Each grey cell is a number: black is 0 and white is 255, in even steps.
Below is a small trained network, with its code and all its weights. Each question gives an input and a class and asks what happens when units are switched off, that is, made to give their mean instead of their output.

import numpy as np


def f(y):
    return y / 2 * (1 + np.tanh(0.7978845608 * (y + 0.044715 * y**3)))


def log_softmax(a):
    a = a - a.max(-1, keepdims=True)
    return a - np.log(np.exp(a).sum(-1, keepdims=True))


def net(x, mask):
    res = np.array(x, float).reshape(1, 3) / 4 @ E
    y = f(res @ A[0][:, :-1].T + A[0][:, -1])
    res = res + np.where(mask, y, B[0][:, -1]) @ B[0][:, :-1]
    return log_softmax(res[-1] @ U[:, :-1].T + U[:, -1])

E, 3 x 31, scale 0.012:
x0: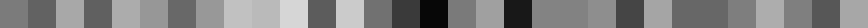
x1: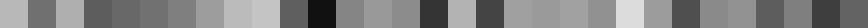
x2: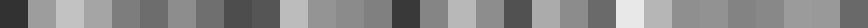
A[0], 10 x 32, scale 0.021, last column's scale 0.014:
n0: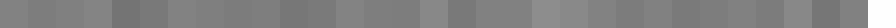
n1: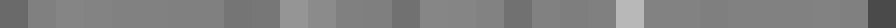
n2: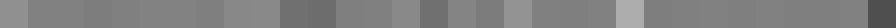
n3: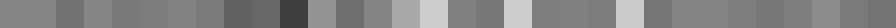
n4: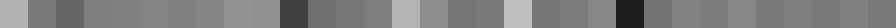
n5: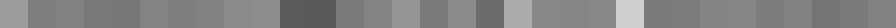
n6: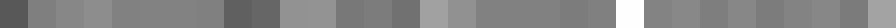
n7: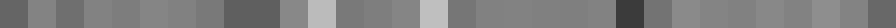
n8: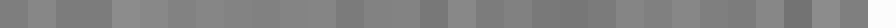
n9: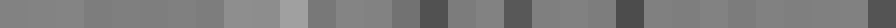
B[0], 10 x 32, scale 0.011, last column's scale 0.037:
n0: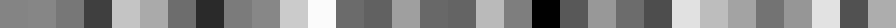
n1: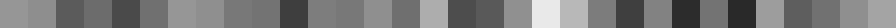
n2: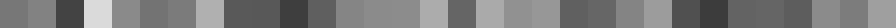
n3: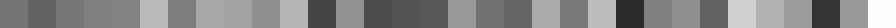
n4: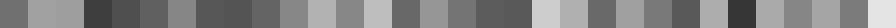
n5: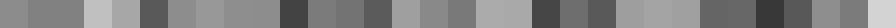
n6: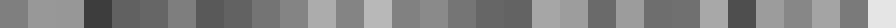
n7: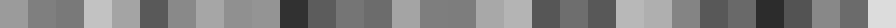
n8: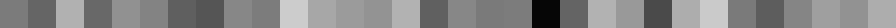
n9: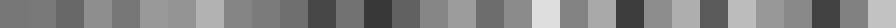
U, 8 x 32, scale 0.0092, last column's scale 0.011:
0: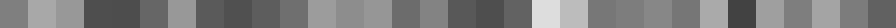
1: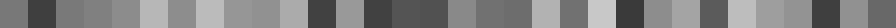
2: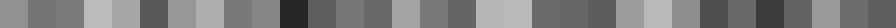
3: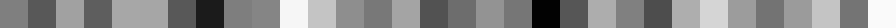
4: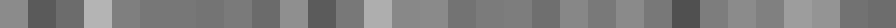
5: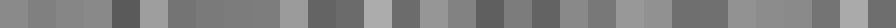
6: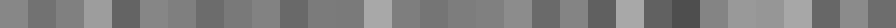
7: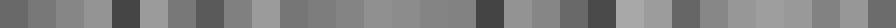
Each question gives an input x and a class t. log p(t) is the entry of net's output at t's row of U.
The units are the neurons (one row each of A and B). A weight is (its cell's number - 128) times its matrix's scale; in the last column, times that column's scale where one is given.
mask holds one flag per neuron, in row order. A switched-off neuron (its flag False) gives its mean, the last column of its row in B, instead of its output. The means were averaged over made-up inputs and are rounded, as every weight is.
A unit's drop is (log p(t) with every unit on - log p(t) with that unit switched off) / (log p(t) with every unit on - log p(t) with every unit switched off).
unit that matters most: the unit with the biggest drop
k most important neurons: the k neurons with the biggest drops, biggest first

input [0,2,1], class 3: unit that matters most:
n7
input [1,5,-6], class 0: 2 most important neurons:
[n4 n7]
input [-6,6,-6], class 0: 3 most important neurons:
[n4 n7 n9]
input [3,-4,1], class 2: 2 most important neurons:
[n3 n6]
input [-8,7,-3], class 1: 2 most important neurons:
[n3 n7]
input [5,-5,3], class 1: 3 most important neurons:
[n5 n9 n4]
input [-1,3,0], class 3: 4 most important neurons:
[n7 n9 n1 n0]
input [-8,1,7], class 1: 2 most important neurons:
[n3 n4]
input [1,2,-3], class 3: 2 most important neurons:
[n1 n6]
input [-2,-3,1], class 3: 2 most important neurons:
[n5 n9]
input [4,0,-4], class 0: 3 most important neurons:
[n3 n4 n9]
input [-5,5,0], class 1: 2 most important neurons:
[n3 n7]
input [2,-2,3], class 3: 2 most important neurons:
[n4 n3]
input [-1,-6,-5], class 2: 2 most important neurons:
[n7 n6]
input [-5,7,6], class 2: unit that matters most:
n5
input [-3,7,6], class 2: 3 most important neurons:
[n5 n4 n2]
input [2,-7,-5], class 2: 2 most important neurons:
[n7 n6]
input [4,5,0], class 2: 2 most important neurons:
[n3 n5]
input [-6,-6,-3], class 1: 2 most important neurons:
[n3 n5]
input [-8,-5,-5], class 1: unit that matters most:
n3
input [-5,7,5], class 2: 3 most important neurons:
[n5 n4 n2]
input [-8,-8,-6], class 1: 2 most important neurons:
[n3 n5]
